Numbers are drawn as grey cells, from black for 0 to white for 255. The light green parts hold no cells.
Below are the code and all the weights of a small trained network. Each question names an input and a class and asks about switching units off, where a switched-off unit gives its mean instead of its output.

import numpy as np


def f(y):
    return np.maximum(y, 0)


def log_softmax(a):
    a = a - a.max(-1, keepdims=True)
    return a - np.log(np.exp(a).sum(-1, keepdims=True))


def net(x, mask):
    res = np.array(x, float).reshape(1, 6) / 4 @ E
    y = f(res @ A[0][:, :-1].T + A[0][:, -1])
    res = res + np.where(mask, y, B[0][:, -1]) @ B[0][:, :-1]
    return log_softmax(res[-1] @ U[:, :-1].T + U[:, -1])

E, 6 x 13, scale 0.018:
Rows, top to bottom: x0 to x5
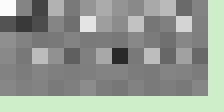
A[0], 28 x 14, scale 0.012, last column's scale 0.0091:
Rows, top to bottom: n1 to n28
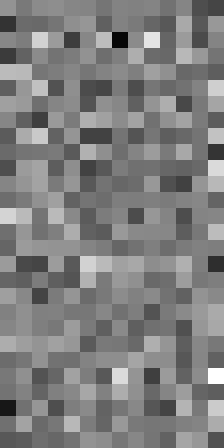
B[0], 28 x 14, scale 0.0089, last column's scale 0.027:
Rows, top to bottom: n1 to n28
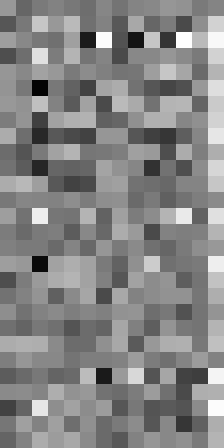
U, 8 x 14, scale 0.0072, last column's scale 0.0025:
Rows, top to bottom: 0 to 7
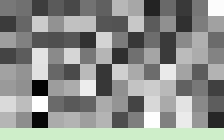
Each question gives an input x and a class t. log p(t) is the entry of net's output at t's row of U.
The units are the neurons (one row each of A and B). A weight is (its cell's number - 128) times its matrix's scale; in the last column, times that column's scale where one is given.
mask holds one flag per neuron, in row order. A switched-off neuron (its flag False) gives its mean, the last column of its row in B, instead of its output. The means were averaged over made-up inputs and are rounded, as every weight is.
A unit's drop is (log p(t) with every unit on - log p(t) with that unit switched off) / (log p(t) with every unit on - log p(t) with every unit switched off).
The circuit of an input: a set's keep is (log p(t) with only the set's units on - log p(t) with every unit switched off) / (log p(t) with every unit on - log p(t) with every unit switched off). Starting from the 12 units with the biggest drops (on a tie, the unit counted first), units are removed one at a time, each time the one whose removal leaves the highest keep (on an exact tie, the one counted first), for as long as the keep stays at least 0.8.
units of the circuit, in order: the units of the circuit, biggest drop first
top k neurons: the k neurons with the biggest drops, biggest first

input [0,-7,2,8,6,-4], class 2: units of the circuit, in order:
[n9]
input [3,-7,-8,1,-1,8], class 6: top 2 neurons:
[n24 n22]
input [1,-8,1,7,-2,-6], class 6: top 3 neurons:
[n14 n22 n7]
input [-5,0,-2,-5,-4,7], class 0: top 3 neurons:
[n6 n9 n11]
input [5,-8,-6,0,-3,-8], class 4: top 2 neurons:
[n3 n7]
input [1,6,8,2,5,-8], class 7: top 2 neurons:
[n17 n8]
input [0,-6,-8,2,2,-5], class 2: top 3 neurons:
[n9 n6 n11]
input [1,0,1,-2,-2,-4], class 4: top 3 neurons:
[n17 n6 n9]
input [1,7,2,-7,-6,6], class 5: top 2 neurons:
[n17 n8]
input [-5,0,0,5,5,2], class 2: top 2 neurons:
[n9 n6]
